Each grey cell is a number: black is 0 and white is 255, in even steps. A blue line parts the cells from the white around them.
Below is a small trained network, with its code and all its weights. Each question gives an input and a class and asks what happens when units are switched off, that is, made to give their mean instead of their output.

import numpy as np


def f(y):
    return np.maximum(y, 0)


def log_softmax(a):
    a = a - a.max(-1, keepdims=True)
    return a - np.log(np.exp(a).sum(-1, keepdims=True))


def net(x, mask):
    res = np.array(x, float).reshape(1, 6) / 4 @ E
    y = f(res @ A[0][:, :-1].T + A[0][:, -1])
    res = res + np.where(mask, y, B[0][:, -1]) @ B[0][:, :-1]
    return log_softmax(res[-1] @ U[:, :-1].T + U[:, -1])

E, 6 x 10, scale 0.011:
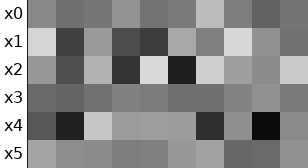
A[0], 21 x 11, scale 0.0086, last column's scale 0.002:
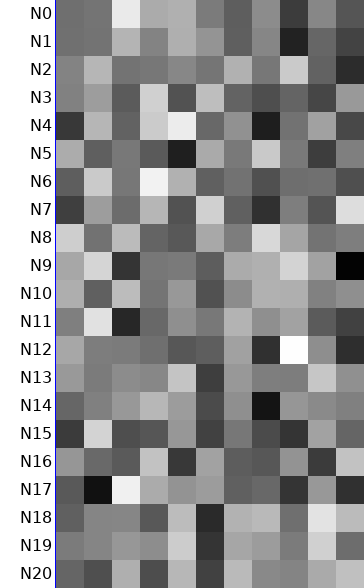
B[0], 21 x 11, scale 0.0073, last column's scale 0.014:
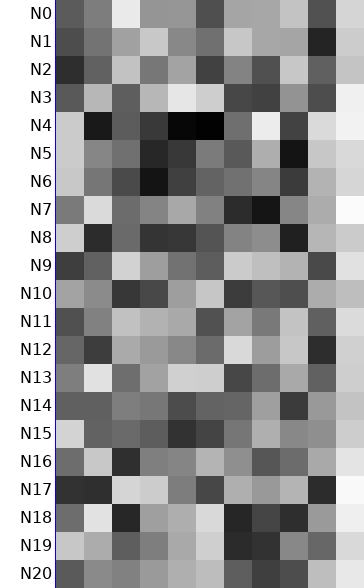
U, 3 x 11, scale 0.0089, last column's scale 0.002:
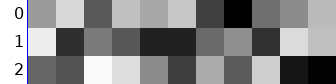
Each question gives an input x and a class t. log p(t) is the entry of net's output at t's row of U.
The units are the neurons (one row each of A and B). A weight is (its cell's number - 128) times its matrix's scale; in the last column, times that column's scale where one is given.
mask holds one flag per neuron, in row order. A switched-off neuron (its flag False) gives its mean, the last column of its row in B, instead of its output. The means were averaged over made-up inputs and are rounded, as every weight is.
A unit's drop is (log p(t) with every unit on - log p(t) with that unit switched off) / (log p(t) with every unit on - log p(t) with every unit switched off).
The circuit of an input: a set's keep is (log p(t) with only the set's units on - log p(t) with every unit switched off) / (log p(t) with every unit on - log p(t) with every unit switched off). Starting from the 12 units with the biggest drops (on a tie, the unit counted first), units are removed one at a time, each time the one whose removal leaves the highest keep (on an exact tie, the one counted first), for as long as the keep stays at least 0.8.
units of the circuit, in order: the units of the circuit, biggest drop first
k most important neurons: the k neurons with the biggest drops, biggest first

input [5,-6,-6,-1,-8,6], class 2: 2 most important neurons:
[N11; N9]
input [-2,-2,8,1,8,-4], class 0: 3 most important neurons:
[N18; N19; N20]
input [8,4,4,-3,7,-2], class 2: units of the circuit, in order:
[N17]
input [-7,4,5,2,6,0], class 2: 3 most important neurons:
[N17; N0; N7]
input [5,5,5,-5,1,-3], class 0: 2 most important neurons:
[N4; N18]
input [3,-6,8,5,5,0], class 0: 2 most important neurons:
[N18; N13]
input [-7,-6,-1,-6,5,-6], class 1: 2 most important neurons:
[N4; N6]
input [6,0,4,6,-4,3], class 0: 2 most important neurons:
[N17; N18]
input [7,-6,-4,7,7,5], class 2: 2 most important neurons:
[N17; N1]
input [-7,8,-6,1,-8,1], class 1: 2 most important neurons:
[N5; N8]
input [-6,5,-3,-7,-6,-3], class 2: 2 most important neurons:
[N4; N9]
